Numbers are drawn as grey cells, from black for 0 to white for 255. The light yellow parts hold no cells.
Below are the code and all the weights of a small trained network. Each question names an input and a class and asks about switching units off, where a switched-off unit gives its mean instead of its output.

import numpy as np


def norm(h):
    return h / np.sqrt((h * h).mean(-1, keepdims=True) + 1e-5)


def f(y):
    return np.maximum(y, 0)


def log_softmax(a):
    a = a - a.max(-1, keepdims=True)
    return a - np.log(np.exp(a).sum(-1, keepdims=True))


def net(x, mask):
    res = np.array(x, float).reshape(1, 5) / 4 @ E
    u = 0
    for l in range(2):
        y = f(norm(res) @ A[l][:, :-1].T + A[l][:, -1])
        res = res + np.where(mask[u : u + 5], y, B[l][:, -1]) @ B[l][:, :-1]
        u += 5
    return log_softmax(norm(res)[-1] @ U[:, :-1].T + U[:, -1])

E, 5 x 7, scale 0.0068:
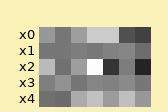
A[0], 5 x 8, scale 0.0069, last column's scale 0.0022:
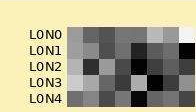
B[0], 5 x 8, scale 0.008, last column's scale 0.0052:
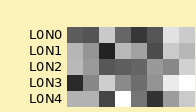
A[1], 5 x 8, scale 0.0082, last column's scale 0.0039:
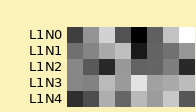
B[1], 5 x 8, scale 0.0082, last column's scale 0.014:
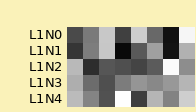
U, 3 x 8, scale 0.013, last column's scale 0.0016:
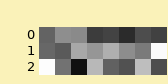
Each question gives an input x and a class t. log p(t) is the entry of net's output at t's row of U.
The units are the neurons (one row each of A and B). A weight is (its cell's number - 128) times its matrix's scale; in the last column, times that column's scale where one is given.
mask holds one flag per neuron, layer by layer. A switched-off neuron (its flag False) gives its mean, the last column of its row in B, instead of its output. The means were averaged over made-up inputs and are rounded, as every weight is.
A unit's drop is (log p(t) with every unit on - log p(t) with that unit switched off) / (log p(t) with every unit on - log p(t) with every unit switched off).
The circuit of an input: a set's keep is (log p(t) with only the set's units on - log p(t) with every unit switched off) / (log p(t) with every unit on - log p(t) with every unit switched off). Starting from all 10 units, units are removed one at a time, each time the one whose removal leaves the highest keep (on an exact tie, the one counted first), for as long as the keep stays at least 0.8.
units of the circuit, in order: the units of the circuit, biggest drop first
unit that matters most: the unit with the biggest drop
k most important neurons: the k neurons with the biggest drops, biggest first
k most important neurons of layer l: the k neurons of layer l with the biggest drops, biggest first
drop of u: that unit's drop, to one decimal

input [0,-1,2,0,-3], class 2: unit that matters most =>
L0N1
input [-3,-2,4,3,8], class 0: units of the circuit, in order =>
[L1N1 L1N4]
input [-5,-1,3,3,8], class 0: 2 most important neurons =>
[L1N1 L0N3]
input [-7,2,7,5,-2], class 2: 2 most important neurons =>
[L0N1 L0N4]
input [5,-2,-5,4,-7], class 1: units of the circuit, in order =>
[L0N3 L1N1]
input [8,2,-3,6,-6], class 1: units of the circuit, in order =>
[L0N3 L1N4]
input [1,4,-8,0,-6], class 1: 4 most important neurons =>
[L0N3 L1N1 L1N4 L0N2]
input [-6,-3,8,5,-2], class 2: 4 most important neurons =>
[L0N1 L0N4 L1N0 L0N3]
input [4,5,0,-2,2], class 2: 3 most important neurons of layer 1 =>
[L1N0 L1N3 L1N1]
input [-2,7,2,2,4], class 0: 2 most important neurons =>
[L1N1 L0N3]
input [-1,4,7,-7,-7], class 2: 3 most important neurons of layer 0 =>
[L0N1 L0N4 L0N2]
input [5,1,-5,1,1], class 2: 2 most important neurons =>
[L1N4 L0N0]
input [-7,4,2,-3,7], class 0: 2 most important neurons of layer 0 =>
[L0N3 L0N0]
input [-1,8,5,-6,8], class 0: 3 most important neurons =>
[L1N1 L1N4 L0N3]
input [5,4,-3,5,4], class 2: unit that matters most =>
L1N0
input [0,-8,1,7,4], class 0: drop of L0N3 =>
0.3
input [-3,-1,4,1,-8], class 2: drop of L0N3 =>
0.0
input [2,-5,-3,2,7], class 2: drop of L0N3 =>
0.1
